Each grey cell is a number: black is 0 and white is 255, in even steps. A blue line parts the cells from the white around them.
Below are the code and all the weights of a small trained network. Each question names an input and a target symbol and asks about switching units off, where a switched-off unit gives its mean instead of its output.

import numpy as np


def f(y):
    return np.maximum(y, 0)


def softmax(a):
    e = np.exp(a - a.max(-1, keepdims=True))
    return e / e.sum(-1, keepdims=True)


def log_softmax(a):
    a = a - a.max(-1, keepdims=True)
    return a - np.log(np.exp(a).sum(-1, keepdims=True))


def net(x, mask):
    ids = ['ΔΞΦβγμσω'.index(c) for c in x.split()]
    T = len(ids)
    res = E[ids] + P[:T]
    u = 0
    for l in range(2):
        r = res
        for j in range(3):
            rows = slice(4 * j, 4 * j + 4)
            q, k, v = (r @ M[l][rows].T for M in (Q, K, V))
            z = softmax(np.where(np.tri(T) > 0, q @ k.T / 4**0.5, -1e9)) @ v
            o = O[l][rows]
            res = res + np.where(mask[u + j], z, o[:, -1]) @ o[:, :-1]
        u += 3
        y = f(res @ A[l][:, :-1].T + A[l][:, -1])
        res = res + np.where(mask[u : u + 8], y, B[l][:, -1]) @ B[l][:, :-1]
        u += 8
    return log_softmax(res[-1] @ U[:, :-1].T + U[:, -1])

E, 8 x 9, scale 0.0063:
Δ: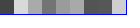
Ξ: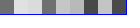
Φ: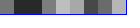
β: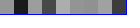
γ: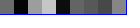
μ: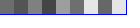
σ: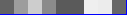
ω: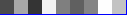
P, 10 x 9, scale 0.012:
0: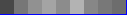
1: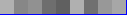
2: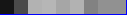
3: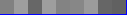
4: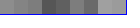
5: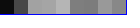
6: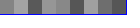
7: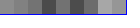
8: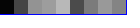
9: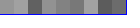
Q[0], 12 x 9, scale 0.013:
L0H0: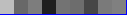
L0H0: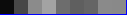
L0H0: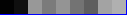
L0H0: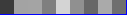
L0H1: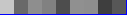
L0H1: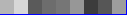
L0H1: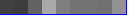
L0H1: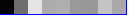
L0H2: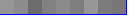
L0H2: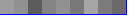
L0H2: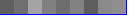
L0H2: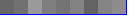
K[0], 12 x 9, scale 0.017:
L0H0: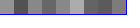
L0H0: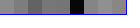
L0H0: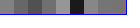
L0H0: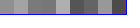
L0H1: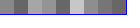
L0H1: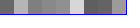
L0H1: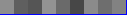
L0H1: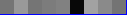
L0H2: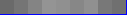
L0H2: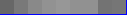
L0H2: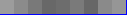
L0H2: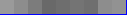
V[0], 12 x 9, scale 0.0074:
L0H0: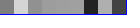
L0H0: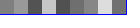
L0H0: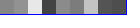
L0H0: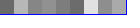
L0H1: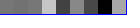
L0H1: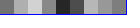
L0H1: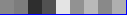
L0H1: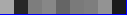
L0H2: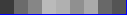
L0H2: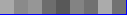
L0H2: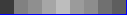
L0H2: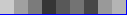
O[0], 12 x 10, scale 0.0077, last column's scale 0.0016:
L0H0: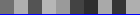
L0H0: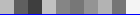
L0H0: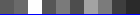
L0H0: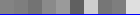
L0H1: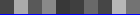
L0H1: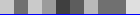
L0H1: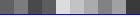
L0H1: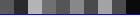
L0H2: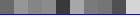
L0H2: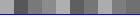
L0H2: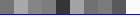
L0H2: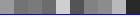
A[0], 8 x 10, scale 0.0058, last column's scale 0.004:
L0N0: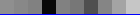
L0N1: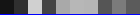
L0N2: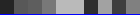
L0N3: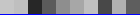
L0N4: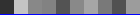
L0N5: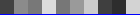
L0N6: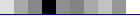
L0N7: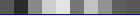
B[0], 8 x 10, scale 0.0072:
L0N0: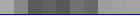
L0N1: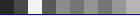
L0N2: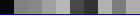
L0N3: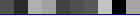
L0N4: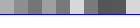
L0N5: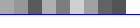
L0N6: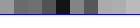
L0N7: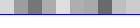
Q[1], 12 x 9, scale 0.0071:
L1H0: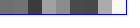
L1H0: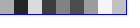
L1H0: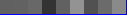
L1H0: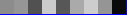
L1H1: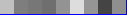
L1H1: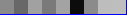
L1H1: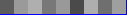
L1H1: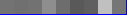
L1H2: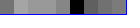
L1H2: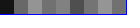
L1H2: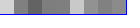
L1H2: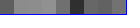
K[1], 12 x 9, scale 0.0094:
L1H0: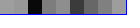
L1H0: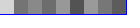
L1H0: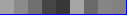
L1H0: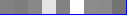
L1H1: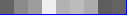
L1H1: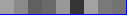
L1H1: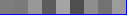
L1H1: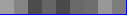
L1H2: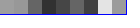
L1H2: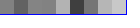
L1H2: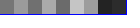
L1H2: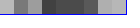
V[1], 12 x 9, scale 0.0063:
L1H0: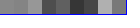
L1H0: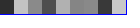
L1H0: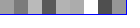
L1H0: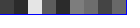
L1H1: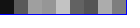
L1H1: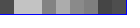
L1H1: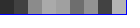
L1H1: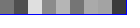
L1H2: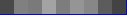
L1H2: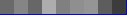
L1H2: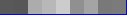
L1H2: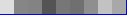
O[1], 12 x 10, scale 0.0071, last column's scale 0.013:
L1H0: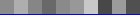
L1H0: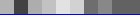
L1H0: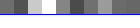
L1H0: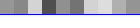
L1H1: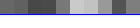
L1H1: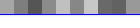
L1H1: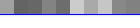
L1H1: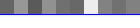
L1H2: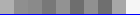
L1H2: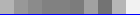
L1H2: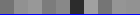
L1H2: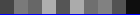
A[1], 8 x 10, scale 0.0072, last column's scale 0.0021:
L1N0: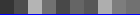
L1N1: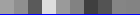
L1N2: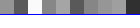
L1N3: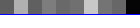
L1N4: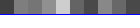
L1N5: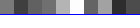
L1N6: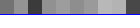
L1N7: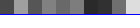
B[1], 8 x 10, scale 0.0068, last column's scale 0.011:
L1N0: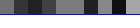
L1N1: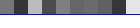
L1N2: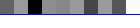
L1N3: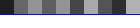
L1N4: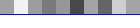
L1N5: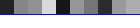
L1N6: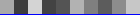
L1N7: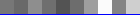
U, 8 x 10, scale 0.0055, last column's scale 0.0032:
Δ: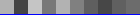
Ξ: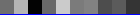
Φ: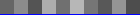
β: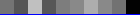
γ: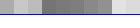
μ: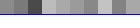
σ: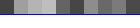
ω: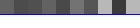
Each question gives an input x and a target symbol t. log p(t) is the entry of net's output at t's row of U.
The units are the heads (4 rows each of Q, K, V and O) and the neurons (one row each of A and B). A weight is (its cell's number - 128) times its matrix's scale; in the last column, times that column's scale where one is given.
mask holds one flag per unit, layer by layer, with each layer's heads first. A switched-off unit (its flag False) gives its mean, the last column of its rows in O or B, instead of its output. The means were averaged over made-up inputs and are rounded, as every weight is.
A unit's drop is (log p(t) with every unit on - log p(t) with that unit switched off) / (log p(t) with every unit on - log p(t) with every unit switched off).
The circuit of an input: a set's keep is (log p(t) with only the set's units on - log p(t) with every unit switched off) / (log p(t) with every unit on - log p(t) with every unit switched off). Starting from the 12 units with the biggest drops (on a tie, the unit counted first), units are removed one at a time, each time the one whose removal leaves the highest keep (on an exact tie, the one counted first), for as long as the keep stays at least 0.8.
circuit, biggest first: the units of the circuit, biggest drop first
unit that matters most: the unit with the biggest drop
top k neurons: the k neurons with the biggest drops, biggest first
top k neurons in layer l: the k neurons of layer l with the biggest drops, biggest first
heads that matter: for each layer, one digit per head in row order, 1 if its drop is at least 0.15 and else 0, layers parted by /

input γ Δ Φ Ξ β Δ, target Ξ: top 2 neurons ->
(L0N2 L1N2)
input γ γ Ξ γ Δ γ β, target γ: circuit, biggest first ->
(L1H0 L0H2 L0H1 L1N1)
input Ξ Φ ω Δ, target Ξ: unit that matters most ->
L0H2
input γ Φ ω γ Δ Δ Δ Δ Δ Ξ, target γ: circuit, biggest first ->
(L0H2 L1H0 L0H1)
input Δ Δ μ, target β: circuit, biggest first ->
(L0N1 L1H1 L0H0)
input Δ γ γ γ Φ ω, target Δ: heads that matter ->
101 / 100
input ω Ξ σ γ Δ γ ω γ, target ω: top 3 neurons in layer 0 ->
(L0N5 L0N7 L0N4)
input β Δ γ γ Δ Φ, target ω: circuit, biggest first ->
(L0H1 L1H2 L1N0)
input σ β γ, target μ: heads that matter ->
001 / 100
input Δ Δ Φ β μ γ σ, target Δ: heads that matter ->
011 / 110
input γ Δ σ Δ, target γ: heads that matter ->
011 / 100
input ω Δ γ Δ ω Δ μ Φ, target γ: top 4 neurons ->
(L0N2 L0N1 L0N0 L0N6)
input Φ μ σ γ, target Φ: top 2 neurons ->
(L0N2 L1N5)
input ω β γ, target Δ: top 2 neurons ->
(L0N7 L1N1)
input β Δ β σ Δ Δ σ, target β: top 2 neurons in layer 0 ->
(L0N2 L0N1)
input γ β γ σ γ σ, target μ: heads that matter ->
001 / 100
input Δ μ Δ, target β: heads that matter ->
001 / 010
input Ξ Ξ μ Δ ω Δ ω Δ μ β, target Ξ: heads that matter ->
101 / 010
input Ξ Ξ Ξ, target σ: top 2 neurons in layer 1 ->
(L1N4 L1N5)
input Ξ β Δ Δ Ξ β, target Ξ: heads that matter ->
010 / 000
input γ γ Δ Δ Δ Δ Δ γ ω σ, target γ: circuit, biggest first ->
(L1H0 L0H2 L0H1)
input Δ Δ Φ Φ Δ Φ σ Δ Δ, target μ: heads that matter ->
110 / 100
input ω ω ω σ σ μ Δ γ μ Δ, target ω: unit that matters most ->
L1H0
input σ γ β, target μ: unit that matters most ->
L0N7
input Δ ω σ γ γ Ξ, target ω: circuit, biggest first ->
(L1H2 L0H1 L1N0)
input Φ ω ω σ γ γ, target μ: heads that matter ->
111 / 100
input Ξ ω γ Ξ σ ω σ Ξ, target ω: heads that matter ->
100 / 001
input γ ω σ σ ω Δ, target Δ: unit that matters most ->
L0H0
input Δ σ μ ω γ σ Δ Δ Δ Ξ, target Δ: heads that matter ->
011 / 110
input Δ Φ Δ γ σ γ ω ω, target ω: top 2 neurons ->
(L0N3 L0N5)
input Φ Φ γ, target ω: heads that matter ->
111 / 011
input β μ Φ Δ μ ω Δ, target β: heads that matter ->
111 / 110
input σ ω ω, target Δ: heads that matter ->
001 / 100
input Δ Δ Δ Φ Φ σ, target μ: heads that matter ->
000 / 100
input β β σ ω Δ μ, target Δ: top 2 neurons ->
(L1N1 L0N7)
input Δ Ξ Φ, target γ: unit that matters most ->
L1N4
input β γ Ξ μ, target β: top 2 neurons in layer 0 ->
(L0N2 L0N1)
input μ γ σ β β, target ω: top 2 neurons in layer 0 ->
(L0N7 L0N5)
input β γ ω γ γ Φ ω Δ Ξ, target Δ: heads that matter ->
101 / 100
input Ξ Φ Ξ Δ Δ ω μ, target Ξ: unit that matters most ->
L0H2
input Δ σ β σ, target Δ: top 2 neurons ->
(L0N4 L0N5)
